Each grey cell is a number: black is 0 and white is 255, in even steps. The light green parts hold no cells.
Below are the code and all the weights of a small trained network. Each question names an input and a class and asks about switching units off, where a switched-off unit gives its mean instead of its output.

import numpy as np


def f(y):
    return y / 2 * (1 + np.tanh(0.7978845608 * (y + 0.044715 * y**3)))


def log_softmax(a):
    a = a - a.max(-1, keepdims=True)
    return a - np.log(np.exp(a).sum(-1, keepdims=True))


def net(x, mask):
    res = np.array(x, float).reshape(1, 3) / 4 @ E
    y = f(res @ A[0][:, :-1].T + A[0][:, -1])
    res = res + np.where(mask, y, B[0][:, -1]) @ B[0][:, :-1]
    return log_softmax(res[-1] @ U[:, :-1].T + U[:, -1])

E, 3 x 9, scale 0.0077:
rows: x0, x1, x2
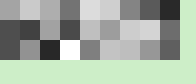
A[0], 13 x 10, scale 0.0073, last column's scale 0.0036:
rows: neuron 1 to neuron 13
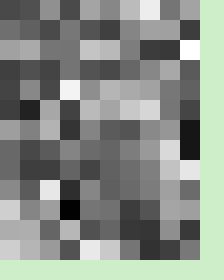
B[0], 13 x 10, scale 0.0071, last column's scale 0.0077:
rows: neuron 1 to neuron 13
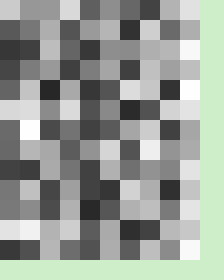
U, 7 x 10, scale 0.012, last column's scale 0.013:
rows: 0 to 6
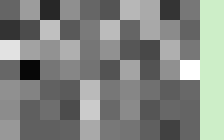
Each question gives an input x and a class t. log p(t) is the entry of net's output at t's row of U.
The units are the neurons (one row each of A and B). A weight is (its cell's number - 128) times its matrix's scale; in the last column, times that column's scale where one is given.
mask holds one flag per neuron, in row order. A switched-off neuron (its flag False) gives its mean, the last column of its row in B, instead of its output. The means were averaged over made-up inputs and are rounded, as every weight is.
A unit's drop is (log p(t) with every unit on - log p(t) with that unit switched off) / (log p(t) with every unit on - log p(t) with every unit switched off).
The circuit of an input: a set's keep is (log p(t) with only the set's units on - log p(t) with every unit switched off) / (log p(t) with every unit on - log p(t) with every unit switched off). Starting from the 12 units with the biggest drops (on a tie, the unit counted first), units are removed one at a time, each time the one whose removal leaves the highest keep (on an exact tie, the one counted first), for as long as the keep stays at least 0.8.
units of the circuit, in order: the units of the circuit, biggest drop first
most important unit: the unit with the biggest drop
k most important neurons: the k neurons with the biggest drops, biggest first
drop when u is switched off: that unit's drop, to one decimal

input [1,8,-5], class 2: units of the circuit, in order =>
(neuron 6)
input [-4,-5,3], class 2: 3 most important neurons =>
(neuron 12; neuron 3; neuron 13)
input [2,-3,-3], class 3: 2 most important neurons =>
(neuron 5; neuron 6)
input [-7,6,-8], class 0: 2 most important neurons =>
(neuron 10; neuron 7)
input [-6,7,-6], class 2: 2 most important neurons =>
(neuron 6; neuron 1)
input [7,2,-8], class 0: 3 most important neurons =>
(neuron 10; neuron 11; neuron 7)
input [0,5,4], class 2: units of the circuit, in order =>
(neuron 6; neuron 1)
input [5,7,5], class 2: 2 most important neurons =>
(neuron 6; neuron 1)
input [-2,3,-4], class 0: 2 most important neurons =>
(neuron 10; neuron 12)
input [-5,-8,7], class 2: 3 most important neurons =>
(neuron 12; neuron 10; neuron 11)
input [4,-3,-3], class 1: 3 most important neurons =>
(neuron 5; neuron 13; neuron 3)
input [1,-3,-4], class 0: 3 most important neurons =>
(neuron 11; neuron 6; neuron 1)
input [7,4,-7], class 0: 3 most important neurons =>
(neuron 10; neuron 11; neuron 7)
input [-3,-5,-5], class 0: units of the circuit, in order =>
(neuron 11)
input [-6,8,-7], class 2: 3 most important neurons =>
(neuron 6; neuron 1; neuron 5)
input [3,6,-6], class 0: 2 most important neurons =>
(neuron 10; neuron 7)
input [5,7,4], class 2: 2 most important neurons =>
(neuron 6; neuron 1)
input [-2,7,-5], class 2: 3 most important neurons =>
(neuron 6; neuron 1; neuron 5)
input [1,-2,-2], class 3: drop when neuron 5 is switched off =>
0.6
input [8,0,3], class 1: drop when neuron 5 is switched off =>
0.0
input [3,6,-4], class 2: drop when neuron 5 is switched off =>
0.1
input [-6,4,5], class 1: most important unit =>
neuron 10
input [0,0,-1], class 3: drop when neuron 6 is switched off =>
0.2
